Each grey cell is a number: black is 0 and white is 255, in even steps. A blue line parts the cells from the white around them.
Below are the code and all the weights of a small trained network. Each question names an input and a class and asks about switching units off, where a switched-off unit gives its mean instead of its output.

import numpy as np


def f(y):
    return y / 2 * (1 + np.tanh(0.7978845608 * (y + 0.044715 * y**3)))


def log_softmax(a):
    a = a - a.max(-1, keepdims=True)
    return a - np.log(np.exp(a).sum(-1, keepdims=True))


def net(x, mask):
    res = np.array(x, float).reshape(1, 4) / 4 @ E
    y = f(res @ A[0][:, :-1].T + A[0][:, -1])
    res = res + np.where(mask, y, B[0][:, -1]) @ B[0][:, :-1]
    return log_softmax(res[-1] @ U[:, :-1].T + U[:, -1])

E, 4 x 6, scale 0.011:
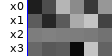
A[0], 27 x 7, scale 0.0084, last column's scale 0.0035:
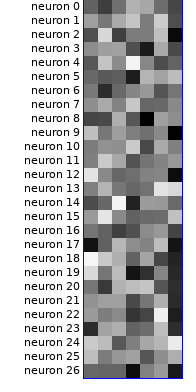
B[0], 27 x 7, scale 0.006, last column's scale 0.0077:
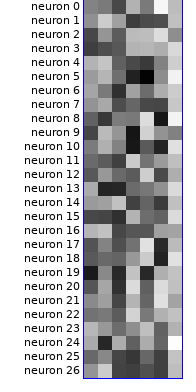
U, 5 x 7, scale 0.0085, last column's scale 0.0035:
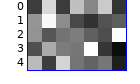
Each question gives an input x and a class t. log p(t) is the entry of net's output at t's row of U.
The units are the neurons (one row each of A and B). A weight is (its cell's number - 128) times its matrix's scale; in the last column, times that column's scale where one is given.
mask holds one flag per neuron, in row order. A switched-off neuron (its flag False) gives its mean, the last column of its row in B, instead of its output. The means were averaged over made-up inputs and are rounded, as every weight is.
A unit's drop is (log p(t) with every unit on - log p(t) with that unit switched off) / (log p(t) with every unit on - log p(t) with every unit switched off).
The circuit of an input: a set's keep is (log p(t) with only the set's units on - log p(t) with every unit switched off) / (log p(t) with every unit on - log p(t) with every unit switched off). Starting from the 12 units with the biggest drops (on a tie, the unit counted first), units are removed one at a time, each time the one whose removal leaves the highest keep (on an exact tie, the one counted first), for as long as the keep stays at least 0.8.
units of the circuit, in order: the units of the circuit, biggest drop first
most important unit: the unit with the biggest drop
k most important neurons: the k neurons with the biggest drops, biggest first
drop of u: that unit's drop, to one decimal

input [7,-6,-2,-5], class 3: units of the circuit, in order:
[neuron 8; neuron 17]
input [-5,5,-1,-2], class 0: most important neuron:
[neuron 8]
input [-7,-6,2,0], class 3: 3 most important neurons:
[neuron 18; neuron 24; neuron 12]
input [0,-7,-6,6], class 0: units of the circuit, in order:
[neuron 19; neuron 22]
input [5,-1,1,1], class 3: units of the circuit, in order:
[neuron 8; neuron 17; neuron 5]
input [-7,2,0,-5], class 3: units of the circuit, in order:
[neuron 5; neuron 18]
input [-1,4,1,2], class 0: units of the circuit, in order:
[neuron 24; neuron 8; neuron 10]
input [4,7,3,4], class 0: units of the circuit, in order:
[neuron 20; neuron 0]
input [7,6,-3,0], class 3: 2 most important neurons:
[neuron 17; neuron 8]
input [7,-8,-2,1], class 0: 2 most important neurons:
[neuron 19; neuron 22]
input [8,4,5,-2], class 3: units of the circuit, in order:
[neuron 17; neuron 8]
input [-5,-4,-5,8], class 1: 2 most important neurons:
[neuron 5; neuron 26]
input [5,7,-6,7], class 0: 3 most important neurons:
[neuron 20; neuron 0; neuron 6]
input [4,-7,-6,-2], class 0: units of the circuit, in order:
[neuron 3]
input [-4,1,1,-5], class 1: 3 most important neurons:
[neuron 8; neuron 4; neuron 3]
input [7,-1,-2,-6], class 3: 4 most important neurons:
[neuron 8; neuron 17; neuron 5; neuron 3]
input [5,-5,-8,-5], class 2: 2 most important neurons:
[neuron 8; neuron 13]
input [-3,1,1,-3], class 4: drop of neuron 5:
0.2
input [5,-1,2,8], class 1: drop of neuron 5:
0.1
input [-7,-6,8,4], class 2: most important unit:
neuron 24
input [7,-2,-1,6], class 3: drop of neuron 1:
0.2
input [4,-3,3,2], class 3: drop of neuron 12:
-0.1
